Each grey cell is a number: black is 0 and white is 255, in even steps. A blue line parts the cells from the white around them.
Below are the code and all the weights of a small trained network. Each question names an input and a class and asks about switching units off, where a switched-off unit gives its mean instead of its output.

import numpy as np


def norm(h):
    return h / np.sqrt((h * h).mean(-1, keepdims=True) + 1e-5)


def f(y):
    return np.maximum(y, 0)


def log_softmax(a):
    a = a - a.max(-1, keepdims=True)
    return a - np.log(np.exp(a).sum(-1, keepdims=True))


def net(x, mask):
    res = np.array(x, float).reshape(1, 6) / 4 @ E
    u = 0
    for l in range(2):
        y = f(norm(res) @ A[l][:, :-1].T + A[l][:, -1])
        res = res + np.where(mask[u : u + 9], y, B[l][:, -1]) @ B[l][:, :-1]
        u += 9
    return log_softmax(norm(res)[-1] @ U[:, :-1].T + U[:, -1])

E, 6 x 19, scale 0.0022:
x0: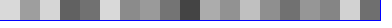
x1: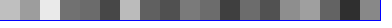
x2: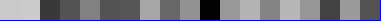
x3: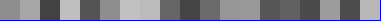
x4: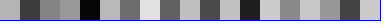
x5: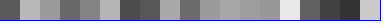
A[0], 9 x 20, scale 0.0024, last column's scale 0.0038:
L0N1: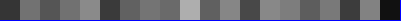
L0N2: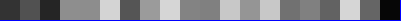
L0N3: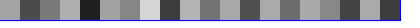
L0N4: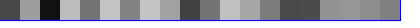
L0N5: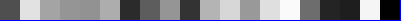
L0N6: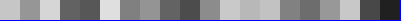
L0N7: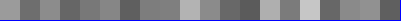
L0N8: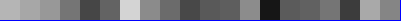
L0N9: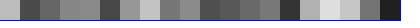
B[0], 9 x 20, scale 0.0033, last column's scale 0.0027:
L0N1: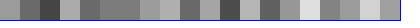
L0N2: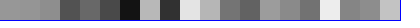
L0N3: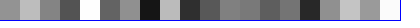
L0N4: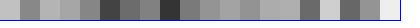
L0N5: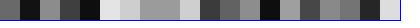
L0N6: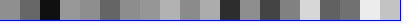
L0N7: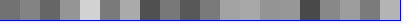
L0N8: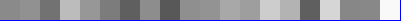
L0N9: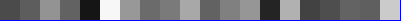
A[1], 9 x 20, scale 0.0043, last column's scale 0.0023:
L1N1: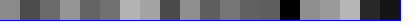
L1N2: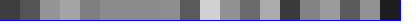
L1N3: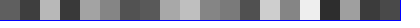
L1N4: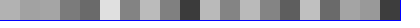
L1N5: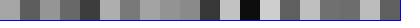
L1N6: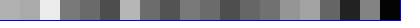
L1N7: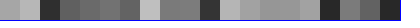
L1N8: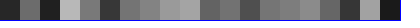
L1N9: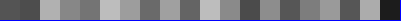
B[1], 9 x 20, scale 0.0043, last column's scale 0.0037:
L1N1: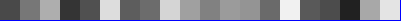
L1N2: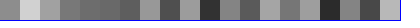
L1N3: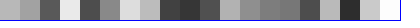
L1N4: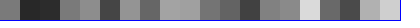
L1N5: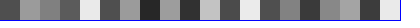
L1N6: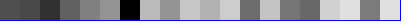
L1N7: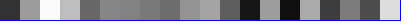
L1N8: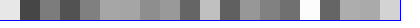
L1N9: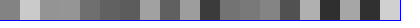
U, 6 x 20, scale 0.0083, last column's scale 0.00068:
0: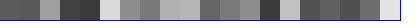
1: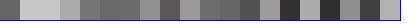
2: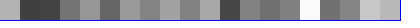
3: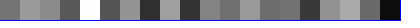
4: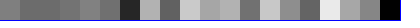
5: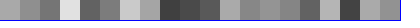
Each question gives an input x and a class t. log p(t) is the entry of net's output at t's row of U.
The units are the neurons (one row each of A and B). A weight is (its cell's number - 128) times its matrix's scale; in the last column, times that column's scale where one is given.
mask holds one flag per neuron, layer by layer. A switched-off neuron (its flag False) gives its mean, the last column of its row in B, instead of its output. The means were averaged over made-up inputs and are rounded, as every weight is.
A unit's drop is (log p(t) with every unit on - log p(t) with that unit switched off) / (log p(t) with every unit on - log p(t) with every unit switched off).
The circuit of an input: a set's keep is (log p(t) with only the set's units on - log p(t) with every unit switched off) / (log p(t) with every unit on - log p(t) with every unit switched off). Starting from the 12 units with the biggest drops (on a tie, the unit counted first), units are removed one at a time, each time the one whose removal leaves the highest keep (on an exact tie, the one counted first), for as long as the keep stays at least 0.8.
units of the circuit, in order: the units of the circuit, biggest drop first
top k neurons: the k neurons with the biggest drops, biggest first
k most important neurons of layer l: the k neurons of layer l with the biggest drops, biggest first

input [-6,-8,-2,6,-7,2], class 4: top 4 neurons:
[L0N4, L1N5, L0N2, L0N3]
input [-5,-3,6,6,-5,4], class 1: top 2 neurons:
[L1N7, L1N3]
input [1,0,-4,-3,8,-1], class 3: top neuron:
[L1N5]
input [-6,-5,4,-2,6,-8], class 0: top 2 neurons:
[L1N1, L0N9]
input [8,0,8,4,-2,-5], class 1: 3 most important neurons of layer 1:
[L1N7, L1N8, L1N3]
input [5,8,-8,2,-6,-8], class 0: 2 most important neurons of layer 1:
[L1N1, L1N7]
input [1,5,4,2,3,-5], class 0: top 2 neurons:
[L0N9, L0N4]
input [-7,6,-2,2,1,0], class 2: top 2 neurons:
[L1N8, L0N1]
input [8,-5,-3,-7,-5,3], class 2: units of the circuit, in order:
[L1N4, L0N6]
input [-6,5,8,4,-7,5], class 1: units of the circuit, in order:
[L1N7, L0N3]
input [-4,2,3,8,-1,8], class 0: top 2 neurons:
[L0N5, L1N3]
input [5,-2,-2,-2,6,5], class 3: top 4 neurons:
[L1N5, L1N1, L0N9, L0N3]
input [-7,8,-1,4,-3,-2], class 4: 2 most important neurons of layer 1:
[L1N6, L1N4]
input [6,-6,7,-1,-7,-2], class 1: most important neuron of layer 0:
[L0N3]
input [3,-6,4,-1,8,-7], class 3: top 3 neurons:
[L1N5, L0N3, L0N5]
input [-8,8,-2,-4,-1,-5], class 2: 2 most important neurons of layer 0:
[L0N1, L0N4]
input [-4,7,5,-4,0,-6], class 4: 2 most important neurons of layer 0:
[L0N5, L0N8]
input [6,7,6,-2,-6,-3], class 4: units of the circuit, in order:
[L1N6, L0N3]
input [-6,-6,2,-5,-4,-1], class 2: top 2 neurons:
[L1N8, L1N6]
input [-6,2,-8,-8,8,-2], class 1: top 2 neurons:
[L1N9, L1N2]
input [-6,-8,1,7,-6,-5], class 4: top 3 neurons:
[L0N4, L1N3, L1N5]
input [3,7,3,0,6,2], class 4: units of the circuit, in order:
[L1N6]
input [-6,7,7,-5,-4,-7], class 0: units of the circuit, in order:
[L1N1, L0N3]
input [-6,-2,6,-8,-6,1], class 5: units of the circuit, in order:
[L1N3, L0N3, L1N5]
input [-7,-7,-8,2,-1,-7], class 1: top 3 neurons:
[L1N2, L1N9, L0N5]
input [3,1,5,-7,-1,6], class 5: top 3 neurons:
[L1N3, L1N1, L0N9]
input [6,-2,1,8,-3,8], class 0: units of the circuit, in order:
[L0N5]
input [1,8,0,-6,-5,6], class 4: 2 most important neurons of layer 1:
[L1N6, L1N1]
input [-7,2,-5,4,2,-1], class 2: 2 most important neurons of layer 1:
[L1N8, L1N7]
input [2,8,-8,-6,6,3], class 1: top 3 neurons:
[L1N9, L1N2, L0N4]
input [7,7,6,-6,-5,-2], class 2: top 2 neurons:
[L1N4, L0N6]
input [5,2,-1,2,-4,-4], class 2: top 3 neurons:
[L1N4, L0N5, L0N6]
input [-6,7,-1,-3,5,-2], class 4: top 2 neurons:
[L1N6, L0N6]
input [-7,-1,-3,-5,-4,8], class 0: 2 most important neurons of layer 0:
[L0N5, L0N6]
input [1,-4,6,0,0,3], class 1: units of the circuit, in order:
[L1N7]
